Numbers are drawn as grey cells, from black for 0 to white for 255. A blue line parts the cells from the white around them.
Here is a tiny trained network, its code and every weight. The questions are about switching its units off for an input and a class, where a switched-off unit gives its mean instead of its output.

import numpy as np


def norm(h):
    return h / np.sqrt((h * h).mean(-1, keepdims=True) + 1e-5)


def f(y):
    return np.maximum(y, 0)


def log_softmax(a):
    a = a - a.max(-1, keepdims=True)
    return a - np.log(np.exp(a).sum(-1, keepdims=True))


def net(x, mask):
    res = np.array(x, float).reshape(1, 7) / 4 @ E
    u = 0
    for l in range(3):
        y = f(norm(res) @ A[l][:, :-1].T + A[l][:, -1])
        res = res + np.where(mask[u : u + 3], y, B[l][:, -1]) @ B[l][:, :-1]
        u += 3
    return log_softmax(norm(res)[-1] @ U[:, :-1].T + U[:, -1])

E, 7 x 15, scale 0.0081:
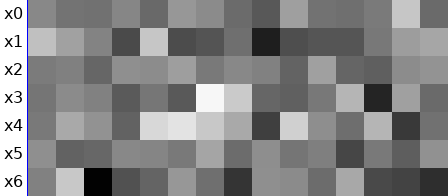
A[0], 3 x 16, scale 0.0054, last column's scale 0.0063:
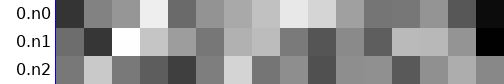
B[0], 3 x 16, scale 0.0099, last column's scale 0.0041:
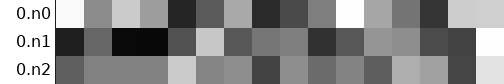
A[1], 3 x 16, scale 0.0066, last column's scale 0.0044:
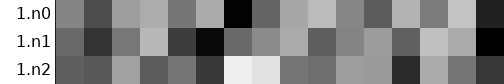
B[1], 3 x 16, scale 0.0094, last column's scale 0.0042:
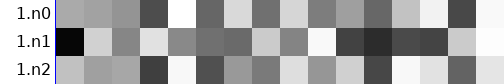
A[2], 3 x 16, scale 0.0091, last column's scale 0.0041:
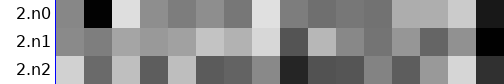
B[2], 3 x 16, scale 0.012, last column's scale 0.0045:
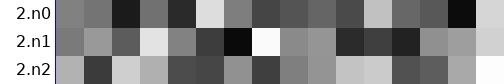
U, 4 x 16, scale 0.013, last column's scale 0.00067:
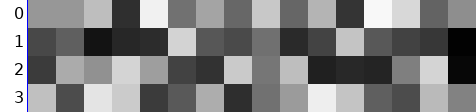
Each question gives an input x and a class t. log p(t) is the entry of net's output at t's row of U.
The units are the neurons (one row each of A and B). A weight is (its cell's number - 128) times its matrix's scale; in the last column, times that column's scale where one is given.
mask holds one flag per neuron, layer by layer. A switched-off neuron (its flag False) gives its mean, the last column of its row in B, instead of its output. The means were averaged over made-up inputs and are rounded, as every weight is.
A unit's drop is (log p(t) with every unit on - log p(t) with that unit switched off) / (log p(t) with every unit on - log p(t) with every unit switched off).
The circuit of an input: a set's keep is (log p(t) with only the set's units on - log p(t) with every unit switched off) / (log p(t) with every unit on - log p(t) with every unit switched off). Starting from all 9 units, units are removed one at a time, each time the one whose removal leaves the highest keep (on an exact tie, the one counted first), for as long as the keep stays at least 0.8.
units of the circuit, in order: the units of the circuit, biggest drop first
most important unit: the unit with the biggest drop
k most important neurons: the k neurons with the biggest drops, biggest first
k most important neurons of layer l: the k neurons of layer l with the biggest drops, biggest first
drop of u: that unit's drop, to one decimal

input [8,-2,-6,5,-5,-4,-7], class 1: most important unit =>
0.n1
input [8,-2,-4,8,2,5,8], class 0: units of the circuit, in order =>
0.n1, 1.n2
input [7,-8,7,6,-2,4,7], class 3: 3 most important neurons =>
0.n1, 0.n0, 2.n0
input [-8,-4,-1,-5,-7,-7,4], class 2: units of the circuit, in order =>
1.n1, 0.n1
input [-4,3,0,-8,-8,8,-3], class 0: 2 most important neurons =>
1.n0, 2.n1
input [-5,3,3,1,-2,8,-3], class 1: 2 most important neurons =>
0.n0, 0.n1
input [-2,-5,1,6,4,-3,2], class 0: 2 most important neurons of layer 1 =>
1.n2, 1.n1
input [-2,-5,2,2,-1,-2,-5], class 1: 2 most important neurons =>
0.n1, 2.n2
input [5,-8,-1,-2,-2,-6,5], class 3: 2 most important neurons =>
0.n0, 0.n1
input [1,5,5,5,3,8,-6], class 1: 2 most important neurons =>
0.n1, 2.n0
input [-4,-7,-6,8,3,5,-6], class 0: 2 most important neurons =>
1.n2, 2.n2
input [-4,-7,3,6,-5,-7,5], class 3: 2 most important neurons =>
0.n0, 1.n0
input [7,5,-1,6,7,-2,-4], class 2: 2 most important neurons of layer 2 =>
2.n1, 2.n2
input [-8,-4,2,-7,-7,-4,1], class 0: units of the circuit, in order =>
1.n0
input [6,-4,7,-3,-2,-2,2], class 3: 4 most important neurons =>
0.n0, 1.n2, 0.n2, 0.n1
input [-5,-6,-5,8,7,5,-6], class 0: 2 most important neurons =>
1.n2, 1.n1
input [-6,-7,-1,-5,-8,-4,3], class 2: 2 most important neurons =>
1.n1, 2.n2
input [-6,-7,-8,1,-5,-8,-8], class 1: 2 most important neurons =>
2.n0, 0.n1
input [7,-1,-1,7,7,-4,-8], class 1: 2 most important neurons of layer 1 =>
1.n0, 1.n1
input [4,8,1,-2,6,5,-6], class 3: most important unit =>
2.n2
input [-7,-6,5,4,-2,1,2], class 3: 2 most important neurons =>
0.n0, 1.n0
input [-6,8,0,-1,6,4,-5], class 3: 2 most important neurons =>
2.n2, 1.n1
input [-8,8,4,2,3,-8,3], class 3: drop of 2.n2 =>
0.3
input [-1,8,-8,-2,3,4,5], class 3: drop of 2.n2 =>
0.3
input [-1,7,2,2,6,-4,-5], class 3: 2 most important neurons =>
2.n2, 1.n1
